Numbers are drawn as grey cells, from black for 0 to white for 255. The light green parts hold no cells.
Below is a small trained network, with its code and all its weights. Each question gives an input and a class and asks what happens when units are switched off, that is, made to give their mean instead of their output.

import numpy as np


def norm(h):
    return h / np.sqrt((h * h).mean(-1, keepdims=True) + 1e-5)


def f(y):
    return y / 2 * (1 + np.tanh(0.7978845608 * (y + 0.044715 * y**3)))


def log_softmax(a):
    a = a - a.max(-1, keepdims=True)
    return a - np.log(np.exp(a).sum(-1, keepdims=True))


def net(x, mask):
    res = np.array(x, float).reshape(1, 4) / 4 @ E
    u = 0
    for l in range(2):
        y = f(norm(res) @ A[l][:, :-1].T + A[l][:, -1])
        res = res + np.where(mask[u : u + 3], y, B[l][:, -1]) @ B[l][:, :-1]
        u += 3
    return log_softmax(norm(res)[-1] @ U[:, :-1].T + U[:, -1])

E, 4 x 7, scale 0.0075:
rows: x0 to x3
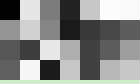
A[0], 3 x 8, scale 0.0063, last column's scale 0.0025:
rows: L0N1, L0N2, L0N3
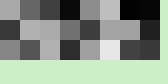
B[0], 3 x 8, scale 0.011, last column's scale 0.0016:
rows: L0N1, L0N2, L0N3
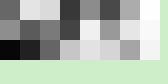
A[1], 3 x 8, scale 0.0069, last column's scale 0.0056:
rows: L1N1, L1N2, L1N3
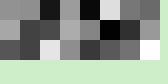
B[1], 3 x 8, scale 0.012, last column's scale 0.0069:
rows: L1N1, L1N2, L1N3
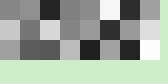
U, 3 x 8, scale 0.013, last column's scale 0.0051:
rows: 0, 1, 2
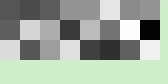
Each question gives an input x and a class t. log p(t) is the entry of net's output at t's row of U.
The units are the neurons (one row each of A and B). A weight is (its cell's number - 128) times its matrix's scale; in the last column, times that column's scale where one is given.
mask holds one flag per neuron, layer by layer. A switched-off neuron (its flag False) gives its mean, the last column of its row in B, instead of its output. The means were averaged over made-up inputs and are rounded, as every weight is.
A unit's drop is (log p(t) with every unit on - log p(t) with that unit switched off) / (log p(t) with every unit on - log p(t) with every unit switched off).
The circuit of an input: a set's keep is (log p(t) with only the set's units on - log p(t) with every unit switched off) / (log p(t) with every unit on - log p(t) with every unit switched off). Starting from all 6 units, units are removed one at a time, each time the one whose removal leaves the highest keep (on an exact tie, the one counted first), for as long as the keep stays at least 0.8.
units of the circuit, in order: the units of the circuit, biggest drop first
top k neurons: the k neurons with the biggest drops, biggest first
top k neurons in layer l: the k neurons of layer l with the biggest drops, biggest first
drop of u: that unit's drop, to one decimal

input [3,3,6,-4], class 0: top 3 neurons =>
(L1N2 L0N3 L0N2)
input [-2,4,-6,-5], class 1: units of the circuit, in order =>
(L0N1)
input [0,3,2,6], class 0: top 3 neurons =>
(L0N1 L1N1 L1N2)
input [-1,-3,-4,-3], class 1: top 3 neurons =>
(L1N3 L0N1 L1N1)
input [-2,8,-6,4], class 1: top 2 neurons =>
(L1N3 L0N1)
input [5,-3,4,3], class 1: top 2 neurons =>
(L1N3 L0N2)
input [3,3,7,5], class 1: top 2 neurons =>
(L0N2 L1N3)
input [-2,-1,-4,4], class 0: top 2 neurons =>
(L1N1 L1N3)
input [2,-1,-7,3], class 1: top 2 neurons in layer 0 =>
(L0N1 L0N3)
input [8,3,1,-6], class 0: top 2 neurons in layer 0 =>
(L0N3 L0N1)
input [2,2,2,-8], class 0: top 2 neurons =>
(L0N3 L1N2)
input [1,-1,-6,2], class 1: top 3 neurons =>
(L1N3 L0N1 L0N3)
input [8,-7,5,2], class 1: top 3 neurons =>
(L1N3 L0N2 L1N1)
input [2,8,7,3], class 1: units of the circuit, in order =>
(L0N2)
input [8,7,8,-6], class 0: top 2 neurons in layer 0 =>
(L0N1 L0N3)
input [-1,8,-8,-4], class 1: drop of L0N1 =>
0.2
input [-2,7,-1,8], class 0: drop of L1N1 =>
0.5
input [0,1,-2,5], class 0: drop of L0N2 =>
0.0
